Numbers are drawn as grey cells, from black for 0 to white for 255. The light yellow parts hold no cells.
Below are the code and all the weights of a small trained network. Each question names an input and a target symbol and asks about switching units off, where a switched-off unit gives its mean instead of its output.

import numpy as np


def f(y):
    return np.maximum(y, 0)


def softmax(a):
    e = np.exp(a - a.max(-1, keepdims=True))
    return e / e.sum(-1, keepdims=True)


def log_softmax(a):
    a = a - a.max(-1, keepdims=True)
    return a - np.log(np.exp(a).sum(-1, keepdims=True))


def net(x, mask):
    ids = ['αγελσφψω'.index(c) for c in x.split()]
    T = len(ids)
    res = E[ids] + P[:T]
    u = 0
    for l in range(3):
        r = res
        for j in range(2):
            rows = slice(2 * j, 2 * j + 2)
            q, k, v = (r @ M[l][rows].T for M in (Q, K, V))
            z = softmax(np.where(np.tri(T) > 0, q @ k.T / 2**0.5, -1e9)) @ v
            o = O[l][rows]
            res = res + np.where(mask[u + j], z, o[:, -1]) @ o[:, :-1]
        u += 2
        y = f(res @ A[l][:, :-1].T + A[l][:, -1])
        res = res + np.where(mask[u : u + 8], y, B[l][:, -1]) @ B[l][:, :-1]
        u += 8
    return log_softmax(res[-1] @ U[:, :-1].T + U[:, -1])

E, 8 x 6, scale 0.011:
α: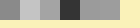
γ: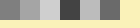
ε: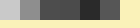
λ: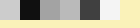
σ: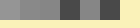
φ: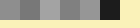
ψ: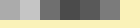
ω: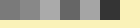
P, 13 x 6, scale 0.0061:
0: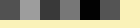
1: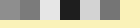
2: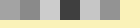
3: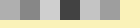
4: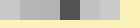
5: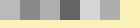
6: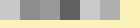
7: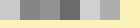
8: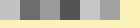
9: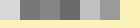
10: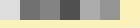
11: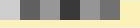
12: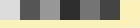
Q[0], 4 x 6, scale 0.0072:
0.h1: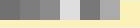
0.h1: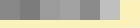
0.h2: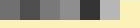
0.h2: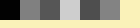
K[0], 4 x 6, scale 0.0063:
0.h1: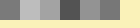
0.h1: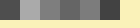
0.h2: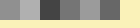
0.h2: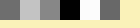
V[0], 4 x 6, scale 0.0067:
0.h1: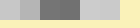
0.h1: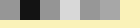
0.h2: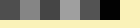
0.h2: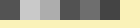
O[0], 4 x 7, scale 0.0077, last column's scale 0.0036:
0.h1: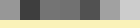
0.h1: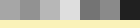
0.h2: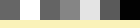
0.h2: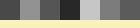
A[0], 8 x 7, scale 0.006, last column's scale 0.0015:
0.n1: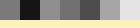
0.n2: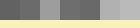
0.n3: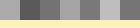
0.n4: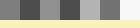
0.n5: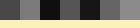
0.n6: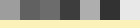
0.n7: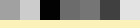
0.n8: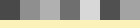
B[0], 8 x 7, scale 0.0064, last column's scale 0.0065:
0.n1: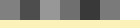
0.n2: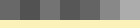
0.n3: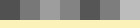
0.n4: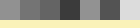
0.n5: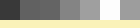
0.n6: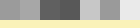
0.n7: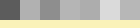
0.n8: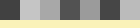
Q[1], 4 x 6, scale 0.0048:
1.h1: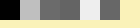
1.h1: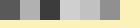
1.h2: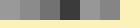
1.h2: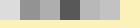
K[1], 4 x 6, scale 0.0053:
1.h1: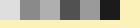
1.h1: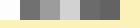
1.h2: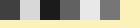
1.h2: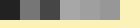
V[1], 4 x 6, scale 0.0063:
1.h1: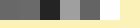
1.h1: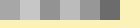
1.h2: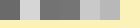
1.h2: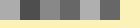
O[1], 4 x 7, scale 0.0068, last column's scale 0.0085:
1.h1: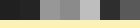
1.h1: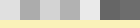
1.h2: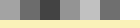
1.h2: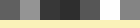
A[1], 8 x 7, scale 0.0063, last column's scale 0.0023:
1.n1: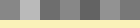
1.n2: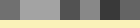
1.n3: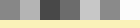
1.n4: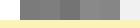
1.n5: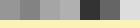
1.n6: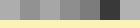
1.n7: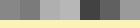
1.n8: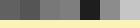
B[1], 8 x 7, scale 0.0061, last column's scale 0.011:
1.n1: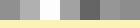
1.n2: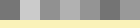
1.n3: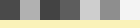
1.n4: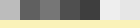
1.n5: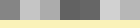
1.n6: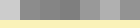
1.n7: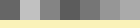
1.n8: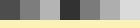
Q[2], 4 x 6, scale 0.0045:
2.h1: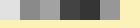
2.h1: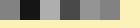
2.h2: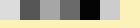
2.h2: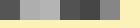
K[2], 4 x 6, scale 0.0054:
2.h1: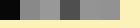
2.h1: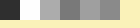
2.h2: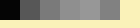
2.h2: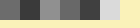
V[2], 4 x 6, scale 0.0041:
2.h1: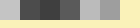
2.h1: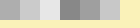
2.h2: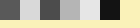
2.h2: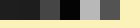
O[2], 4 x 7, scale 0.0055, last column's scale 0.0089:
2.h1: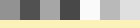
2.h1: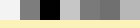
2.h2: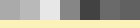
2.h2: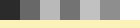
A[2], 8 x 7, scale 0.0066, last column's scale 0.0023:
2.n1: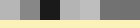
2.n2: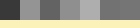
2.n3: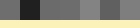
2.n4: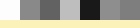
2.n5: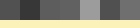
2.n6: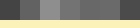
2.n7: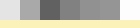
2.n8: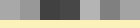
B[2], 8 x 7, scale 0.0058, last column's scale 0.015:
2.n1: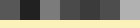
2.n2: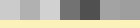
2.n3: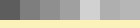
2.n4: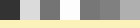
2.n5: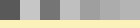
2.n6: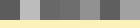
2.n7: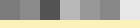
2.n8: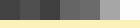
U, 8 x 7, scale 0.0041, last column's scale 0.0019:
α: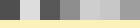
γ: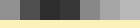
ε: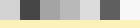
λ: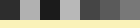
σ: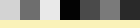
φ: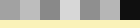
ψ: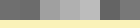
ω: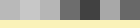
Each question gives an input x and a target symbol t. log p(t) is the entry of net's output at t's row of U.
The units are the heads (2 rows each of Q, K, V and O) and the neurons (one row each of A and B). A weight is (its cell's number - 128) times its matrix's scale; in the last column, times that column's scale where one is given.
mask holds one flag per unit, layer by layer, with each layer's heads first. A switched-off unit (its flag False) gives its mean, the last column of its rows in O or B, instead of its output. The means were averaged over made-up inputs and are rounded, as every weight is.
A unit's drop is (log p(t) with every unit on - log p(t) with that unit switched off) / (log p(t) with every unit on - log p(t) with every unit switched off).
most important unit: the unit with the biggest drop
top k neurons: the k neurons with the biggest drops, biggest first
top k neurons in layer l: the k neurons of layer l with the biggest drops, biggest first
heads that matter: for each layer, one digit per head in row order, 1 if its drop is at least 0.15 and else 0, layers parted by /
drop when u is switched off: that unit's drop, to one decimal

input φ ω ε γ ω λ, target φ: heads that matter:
11 / 10 / 11
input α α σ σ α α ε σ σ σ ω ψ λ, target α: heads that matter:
10 / 11 / 11
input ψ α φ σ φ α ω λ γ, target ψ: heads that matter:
11 / 10 / 00
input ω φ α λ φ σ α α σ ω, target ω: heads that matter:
11 / 10 / 01
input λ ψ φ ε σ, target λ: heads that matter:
11 / 01 / 11
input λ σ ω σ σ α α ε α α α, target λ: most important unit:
2.h1
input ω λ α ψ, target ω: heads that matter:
11 / 10 / 01
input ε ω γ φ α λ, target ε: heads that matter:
01 / 10 / 10
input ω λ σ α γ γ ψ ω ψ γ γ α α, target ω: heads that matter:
11 / 10 / 01
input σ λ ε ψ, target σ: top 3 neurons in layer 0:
[0.n5, 0.n7, 0.n6]
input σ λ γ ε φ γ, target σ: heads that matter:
11 / 00 / 01
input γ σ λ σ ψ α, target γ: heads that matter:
01 / 01 / 01
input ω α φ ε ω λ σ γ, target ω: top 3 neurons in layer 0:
[0.n7, 0.n8, 0.n5]
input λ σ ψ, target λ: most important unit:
2.h1
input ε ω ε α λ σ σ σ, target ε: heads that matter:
01 / 10 / 00
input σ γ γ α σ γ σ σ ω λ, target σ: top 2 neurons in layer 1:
[1.n3, 1.n4]
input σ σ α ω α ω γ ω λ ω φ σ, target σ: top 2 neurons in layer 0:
[0.n5, 0.n7]
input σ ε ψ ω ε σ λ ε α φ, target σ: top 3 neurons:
[0.n5, 1.n3, 0.n7]
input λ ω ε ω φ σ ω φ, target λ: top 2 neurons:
[2.n4, 1.n5]
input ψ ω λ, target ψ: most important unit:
1.h1
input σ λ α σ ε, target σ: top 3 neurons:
[0.n5, 0.n7, 1.n3]
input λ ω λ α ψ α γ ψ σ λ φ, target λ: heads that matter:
01 / 01 / 11
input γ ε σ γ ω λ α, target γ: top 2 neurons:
[1.n8, 0.n3]
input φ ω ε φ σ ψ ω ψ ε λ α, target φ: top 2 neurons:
[0.n7, 2.n4]
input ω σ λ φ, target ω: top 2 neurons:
[0.n7, 1.n3]
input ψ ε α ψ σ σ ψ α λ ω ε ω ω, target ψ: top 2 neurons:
[0.n5, 0.n7]
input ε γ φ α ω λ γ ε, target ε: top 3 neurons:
[0.n5, 0.n7, 1.n3]
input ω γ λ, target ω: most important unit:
0.h2
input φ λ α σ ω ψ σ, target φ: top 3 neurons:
[2.n4, 0.n7, 0.n8]
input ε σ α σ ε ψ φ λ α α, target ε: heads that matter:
01 / 10 / 00
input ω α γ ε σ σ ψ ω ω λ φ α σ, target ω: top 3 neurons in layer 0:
[0.n7, 0.n8, 0.n5]
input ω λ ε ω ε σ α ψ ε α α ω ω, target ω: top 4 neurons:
[0.n7, 0.n8, 1.n3, 1.n4]
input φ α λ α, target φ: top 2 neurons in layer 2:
[2.n4, 2.n7]
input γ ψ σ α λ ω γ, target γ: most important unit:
2.h2
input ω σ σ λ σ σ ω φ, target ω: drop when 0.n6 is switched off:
0.0
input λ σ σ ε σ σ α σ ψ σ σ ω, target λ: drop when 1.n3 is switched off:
0.2
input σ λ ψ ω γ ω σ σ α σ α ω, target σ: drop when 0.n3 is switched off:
0.1
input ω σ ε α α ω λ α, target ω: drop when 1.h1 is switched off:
0.3
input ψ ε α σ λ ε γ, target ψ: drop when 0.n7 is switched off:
0.3
